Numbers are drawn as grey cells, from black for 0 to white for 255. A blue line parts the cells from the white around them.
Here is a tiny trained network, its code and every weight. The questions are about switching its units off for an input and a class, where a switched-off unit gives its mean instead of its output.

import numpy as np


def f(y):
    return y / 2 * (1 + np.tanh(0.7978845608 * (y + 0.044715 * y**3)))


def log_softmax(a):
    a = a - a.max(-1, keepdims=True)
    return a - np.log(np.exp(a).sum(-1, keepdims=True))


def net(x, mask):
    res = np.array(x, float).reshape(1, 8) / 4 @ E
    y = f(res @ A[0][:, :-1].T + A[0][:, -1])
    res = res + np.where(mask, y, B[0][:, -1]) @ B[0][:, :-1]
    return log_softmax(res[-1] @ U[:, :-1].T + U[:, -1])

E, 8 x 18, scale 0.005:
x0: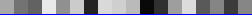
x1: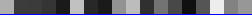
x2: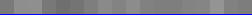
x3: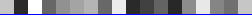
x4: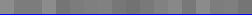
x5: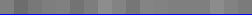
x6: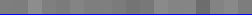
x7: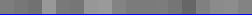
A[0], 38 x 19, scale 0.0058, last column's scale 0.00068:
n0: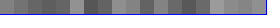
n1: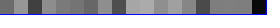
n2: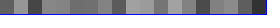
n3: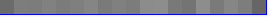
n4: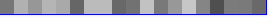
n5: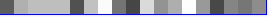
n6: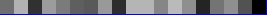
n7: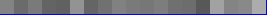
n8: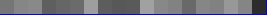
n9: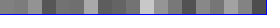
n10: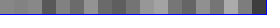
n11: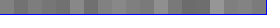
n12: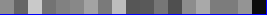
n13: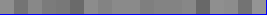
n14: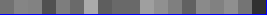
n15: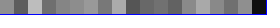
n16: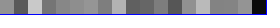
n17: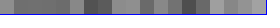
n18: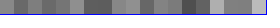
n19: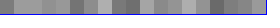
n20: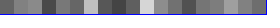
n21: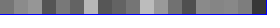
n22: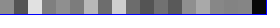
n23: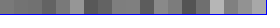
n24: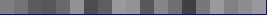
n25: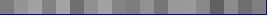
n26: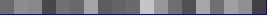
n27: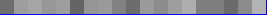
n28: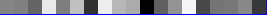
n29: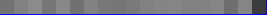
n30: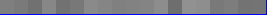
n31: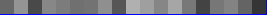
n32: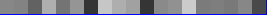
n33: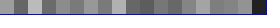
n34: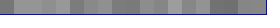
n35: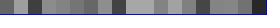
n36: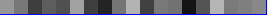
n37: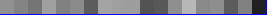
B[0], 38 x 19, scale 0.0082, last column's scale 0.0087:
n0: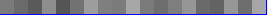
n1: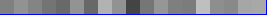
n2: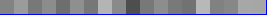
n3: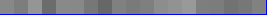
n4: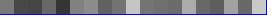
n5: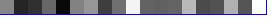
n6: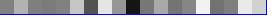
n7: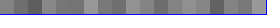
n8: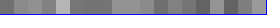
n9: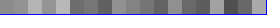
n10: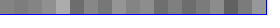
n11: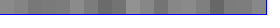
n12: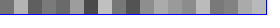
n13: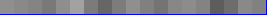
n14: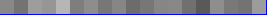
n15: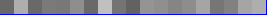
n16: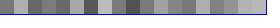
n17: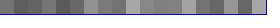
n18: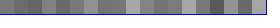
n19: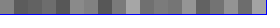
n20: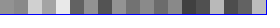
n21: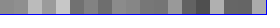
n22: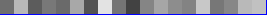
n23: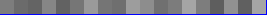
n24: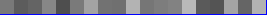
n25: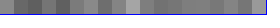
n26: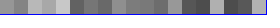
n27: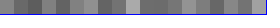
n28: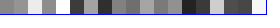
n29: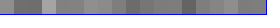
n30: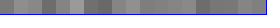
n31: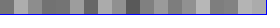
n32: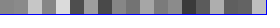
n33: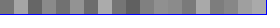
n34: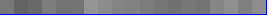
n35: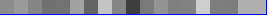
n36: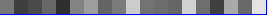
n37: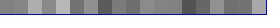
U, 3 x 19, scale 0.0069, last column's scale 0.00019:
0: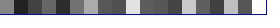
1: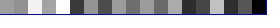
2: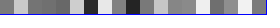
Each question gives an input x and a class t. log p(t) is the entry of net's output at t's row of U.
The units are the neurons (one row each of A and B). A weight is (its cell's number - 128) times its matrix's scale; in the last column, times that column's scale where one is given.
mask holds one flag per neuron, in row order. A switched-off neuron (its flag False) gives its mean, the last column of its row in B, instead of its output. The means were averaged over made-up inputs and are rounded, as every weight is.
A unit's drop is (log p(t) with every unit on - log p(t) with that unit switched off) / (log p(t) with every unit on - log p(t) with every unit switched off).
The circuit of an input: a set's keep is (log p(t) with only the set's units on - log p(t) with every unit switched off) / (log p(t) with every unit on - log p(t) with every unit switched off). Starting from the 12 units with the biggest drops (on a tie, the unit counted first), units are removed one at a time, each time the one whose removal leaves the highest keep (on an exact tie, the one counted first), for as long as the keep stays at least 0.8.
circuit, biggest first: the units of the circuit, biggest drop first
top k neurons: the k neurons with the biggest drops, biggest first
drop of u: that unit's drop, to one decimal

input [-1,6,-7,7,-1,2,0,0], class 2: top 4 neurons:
[n5 n22 n12 n16]
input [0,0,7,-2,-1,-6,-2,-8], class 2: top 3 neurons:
[n5 n28 n36]
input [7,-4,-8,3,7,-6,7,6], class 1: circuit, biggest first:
[n28]
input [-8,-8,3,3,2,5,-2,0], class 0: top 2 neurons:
[n5 n4]
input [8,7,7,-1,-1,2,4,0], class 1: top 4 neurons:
[n28 n32 n5 n37]
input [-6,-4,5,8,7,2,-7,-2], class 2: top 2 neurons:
[n22 n28]
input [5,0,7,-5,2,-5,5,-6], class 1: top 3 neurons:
[n28 n32 n22]
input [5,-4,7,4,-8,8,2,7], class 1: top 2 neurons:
[n28 n36]
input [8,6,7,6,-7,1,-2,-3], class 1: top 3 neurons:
[n28 n32 n5]
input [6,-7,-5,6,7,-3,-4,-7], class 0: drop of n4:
0.1
